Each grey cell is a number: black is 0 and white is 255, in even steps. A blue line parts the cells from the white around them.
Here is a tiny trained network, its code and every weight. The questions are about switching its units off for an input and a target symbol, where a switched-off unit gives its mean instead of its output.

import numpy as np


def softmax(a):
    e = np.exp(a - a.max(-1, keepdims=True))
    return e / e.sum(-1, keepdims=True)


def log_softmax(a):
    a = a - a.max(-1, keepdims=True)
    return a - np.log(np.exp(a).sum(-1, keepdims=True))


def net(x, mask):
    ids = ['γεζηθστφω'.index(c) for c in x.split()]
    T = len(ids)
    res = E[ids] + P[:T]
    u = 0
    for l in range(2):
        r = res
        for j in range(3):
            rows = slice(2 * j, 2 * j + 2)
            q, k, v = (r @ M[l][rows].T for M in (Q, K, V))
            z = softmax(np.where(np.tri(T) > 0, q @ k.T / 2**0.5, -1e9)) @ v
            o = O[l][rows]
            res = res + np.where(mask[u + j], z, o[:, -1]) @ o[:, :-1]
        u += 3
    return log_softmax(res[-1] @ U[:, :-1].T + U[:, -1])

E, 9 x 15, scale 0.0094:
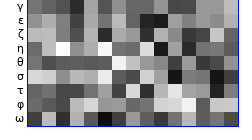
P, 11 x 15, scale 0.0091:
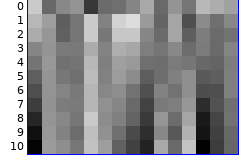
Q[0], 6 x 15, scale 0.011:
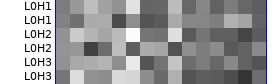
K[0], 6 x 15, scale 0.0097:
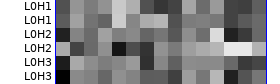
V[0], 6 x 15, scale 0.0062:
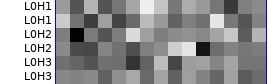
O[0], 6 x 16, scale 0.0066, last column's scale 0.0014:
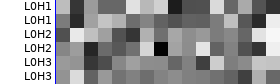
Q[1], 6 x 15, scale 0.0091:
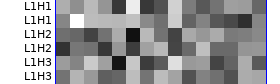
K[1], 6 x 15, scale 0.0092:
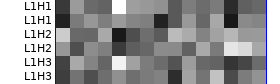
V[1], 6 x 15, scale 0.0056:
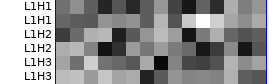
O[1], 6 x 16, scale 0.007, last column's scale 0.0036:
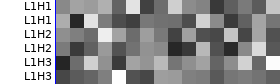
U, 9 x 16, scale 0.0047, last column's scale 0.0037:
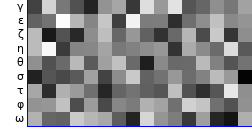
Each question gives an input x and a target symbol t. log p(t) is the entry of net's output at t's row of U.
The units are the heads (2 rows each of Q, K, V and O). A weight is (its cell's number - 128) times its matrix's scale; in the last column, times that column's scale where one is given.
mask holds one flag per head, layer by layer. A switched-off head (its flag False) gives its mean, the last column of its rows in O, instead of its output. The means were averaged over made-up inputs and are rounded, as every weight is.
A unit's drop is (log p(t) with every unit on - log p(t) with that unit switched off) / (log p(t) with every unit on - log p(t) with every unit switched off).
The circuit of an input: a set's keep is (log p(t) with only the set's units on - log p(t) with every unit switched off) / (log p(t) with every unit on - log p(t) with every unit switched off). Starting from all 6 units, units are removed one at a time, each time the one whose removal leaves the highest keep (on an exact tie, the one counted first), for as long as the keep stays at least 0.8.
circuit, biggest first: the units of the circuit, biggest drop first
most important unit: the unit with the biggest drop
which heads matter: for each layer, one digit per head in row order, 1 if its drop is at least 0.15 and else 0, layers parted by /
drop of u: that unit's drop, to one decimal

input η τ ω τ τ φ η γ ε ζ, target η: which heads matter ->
100 / 001
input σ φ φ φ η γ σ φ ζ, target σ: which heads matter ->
000 / 101
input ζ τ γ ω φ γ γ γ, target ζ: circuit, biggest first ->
[L0H2 L1H2]
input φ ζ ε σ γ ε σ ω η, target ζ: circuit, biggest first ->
[L0H2 L0H3]
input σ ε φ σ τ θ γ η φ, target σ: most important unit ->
L1H3
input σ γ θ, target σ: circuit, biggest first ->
[L1H3 L1H1 L1H2]
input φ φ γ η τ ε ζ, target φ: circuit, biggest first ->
[L1H2 L1H1]
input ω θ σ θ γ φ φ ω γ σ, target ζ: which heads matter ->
010 / 010
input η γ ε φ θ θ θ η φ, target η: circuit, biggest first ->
[L0H1 L1H3 L0H2]
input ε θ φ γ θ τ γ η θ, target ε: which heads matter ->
010 / 000
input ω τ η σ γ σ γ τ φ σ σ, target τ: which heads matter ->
000 / 110
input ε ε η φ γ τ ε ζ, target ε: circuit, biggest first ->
[L0H2 L1H1]
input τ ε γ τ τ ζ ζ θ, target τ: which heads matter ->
000 / 100
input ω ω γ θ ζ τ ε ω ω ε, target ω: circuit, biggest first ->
[L0H1 L1H1 L0H2]
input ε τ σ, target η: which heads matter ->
011 / 100
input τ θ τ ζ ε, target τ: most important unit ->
L1H1
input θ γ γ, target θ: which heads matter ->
100 / 010
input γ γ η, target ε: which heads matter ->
010 / 000
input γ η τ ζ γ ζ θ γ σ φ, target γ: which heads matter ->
010 / 000
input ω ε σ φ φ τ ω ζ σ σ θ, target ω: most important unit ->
L0H1
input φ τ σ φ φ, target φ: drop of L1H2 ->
1.1
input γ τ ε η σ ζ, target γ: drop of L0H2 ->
0.3
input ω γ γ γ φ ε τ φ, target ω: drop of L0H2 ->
0.1
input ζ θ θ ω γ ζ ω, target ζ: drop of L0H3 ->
0.0
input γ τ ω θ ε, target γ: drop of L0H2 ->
0.3
